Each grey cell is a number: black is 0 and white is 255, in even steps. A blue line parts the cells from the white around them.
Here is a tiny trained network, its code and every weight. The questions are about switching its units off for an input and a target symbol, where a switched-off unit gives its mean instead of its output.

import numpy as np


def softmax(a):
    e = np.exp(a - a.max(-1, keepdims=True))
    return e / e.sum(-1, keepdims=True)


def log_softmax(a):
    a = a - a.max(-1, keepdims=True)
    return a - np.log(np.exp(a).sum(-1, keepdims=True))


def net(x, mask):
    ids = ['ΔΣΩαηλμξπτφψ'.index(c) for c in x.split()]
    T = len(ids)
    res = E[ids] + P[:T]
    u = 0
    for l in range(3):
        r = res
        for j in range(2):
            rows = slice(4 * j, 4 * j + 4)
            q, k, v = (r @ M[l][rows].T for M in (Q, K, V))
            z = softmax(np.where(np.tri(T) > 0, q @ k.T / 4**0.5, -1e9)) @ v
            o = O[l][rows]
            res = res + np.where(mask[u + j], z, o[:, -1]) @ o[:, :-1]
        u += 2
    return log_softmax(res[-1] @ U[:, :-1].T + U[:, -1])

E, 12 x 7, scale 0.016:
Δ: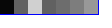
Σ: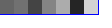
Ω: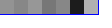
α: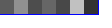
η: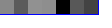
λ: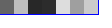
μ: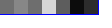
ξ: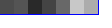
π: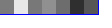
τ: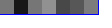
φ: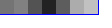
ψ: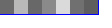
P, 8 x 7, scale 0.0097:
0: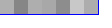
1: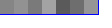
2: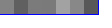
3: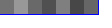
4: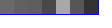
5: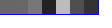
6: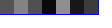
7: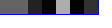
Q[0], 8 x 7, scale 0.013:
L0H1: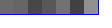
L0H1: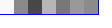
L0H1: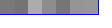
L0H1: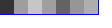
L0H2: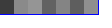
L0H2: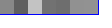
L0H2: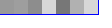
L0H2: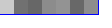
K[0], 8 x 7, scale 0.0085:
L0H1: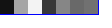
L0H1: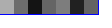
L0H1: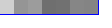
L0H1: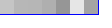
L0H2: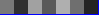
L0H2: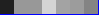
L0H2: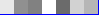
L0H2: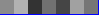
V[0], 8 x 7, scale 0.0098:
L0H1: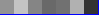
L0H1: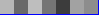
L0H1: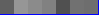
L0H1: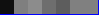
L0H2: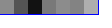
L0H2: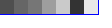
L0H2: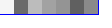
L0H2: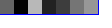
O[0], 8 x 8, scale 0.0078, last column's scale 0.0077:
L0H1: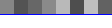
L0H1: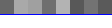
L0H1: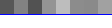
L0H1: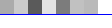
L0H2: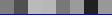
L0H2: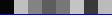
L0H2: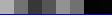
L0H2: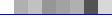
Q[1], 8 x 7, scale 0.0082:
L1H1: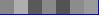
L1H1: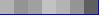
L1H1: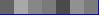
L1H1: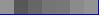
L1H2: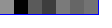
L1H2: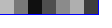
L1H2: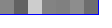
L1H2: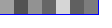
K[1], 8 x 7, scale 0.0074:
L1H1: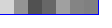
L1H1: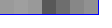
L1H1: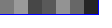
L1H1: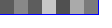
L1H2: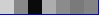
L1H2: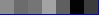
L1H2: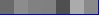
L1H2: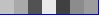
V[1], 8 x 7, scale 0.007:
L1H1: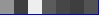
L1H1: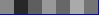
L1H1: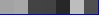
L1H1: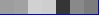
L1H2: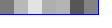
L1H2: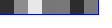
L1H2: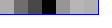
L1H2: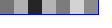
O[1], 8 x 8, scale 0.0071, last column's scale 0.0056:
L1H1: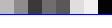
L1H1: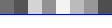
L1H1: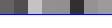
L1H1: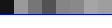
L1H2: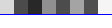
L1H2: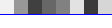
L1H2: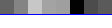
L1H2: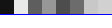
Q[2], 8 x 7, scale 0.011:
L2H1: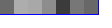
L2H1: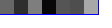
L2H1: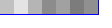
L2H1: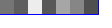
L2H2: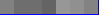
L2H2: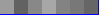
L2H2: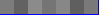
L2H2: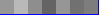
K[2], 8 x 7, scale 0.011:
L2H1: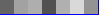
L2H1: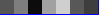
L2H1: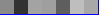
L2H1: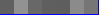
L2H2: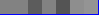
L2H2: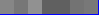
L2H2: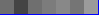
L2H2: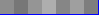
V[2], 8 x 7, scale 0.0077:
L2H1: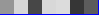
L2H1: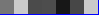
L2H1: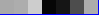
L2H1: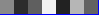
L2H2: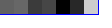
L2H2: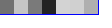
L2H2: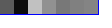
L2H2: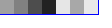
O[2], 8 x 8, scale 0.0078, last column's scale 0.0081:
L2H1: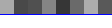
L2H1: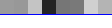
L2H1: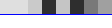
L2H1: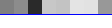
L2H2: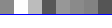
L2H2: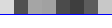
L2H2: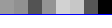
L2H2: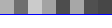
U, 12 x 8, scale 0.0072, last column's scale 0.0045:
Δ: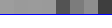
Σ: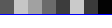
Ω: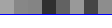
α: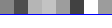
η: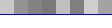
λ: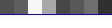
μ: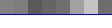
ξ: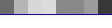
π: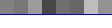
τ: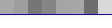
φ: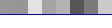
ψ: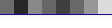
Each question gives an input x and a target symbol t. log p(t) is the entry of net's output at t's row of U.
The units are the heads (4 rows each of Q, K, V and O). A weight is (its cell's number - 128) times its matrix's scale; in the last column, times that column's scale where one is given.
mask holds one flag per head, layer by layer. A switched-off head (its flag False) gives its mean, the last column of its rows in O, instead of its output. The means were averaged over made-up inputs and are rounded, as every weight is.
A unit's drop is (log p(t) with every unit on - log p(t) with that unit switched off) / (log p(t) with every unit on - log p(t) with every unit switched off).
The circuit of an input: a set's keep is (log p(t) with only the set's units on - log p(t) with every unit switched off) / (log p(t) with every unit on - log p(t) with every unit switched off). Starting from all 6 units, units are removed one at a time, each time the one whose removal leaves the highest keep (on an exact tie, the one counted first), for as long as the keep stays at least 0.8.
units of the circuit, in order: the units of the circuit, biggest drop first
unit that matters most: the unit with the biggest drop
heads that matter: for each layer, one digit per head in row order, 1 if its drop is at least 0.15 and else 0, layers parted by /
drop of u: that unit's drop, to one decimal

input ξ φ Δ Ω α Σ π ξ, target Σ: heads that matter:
11 / 11 / 10
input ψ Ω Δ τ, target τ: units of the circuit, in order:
L1H2, L0H1, L2H1
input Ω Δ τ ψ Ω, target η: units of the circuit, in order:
L2H1, L0H1, L1H1
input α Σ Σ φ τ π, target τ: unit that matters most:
L0H2
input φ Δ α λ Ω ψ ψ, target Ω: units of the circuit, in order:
L1H2, L0H1, L2H1
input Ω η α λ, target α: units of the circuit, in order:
L0H2, L1H2
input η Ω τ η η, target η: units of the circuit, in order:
L0H2, L2H1
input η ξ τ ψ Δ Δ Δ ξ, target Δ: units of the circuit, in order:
L2H2, L0H2, L0H1, L1H1
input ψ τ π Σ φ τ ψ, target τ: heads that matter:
11 / 10 / 11
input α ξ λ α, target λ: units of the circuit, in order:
L1H2, L1H1
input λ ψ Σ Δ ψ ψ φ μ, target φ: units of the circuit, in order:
L2H1, L0H2
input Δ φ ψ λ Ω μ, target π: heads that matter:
11 / 11 / 11
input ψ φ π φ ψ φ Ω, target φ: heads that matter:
11 / 01 / 10
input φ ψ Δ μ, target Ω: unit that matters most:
L1H2
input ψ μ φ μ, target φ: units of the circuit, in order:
L1H2, L0H1, L2H1
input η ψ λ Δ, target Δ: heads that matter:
11 / 11 / 01
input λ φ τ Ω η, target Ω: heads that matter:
11 / 01 / 10
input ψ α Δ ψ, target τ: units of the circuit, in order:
L1H2, L2H1
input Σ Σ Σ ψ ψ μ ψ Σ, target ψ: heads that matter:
01 / 01 / 10
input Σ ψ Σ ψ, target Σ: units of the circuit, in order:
L0H2
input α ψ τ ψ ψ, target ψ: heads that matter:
11 / 10 / 10
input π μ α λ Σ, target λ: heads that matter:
01 / 01 / 10
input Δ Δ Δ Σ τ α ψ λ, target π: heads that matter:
11 / 11 / 11
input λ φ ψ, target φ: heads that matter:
10 / 01 / 10
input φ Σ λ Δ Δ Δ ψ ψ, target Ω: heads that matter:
00 / 11 / 10
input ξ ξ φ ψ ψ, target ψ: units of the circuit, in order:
L0H2, L0H1, L2H1
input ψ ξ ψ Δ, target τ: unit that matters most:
L0H2
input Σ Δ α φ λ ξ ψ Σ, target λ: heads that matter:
11 / 01 / 01
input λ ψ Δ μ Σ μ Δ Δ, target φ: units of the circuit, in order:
L0H2, L2H1
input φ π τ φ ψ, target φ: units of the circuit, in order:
L2H1, L0H1
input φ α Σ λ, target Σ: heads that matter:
01 / 00 / 01
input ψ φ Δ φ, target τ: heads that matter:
11 / 11 / 10
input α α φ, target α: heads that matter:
11 / 11 / 10
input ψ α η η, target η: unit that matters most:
L0H2
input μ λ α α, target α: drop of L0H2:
0.5
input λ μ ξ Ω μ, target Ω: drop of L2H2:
0.0
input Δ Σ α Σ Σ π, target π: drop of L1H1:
0.5
